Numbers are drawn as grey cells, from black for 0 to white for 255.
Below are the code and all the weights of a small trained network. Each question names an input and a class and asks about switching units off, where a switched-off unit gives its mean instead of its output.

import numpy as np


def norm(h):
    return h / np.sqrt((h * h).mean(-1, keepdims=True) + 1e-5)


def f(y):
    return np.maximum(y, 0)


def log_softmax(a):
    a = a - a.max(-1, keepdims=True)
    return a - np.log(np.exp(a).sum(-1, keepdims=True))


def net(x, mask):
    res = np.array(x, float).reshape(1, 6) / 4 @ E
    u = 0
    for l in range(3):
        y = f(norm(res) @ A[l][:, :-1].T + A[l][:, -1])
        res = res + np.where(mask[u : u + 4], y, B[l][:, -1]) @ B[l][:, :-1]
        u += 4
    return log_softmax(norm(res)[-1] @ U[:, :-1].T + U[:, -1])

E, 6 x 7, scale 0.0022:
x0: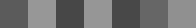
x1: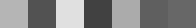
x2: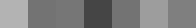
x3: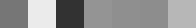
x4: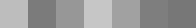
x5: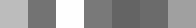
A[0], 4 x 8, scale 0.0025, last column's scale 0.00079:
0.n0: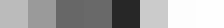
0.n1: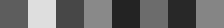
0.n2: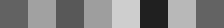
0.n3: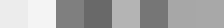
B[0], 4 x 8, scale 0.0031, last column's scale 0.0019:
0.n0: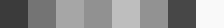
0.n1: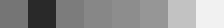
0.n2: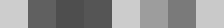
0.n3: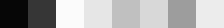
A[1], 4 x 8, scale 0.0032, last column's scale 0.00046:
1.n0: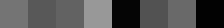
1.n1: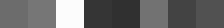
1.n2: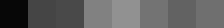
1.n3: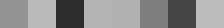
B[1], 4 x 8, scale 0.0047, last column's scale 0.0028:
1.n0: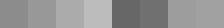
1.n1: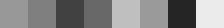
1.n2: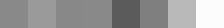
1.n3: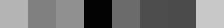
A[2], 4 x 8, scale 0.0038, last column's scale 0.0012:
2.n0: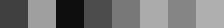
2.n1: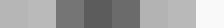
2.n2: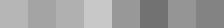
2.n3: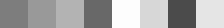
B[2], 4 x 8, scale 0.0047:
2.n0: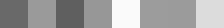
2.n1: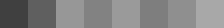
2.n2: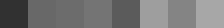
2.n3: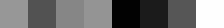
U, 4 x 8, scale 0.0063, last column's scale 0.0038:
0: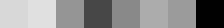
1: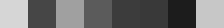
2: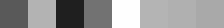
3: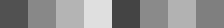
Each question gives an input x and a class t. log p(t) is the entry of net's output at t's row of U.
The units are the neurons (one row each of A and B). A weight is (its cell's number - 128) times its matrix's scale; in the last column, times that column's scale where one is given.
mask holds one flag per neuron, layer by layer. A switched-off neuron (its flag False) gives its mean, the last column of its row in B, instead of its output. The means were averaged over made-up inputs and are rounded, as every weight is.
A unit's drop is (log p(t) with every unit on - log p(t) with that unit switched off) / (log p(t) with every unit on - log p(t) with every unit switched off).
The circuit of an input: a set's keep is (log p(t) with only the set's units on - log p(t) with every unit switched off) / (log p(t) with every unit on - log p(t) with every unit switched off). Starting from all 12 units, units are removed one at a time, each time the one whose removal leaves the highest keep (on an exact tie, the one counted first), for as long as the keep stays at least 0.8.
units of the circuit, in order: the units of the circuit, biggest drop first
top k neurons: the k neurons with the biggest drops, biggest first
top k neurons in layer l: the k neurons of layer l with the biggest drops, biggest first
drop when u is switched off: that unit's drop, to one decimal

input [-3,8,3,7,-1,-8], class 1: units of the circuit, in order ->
(2.n3)
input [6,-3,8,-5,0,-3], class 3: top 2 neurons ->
(1.n0; 1.n1)
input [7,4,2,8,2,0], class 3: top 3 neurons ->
(0.n3; 0.n0; 2.n3)
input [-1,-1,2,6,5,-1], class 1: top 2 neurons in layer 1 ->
(1.n3; 1.n2)
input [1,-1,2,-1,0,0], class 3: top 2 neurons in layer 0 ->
(0.n1; 0.n2)
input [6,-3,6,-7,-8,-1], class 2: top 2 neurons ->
(2.n3; 2.n0)
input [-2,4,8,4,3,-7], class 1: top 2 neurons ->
(2.n3; 0.n3)
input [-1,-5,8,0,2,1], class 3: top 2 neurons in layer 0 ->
(0.n3; 0.n2)
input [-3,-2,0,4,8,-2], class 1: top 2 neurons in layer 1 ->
(1.n3; 1.n2)
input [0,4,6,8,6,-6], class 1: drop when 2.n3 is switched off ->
1.1
